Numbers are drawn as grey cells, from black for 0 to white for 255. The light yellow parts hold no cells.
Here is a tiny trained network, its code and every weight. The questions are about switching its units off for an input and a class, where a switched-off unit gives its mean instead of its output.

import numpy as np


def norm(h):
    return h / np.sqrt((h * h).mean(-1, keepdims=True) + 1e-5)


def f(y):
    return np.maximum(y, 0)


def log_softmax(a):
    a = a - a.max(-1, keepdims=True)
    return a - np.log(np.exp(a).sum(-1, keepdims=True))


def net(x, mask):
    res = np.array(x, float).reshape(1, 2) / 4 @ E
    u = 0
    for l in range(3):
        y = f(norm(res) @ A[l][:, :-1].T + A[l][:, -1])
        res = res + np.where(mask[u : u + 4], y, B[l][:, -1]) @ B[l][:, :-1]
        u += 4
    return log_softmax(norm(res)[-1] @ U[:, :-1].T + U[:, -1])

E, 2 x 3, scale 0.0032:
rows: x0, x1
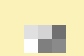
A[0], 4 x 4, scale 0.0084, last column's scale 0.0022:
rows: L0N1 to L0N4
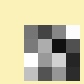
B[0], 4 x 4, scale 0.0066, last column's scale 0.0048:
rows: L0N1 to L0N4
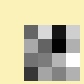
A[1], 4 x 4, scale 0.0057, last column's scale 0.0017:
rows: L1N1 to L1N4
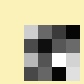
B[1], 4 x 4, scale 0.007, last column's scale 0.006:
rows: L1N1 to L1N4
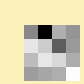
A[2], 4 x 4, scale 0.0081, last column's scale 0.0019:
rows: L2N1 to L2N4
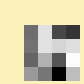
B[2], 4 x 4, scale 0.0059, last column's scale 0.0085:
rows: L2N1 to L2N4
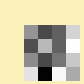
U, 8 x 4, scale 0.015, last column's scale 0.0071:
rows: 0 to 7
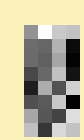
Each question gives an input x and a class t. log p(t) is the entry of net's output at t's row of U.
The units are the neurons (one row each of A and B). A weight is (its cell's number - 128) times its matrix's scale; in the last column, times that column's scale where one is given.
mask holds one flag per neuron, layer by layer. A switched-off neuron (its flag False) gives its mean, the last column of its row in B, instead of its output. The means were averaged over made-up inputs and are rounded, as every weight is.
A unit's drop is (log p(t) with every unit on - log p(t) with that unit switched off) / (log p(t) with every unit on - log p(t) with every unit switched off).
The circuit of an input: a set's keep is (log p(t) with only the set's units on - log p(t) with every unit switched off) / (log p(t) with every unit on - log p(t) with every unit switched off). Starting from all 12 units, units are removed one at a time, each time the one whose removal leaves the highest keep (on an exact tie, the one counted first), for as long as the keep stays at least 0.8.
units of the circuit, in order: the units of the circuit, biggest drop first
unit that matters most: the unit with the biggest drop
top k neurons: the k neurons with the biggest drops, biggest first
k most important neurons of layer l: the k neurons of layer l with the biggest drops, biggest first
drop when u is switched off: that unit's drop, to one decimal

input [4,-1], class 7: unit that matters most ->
L0N2
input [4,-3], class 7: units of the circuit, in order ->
[L0N2 L2N4]
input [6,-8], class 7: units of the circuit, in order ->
[L0N2 L2N4 L1N3]
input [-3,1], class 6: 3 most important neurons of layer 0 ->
[L0N1 L0N3 L0N2]
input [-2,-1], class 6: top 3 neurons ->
[L0N3 L1N3 L0N1]
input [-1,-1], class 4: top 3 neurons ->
[L0N2 L1N4 L1N2]
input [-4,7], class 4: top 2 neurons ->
[L0N4 L0N1]
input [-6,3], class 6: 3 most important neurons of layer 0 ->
[L0N1 L0N3 L0N2]
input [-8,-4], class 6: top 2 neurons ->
[L1N2 L0N3]
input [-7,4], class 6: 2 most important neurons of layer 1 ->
[L1N3 L1N4]
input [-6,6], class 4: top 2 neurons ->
[L0N2 L1N4]
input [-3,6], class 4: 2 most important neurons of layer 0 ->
[L0N4 L0N1]
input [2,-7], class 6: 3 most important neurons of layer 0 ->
[L0N3 L0N2 L0N4]
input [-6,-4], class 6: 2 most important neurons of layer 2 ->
[L2N1 L2N3]
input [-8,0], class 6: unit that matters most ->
L1N3
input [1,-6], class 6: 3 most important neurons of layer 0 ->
[L0N3 L0N4 L0N2]
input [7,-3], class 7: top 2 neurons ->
[L0N2 L1N3]
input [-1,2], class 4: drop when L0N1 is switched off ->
0.0
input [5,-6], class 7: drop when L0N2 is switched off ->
1.1
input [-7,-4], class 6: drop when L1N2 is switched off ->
0.8
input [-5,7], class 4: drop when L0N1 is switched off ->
0.1
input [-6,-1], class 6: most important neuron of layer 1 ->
[L1N3]
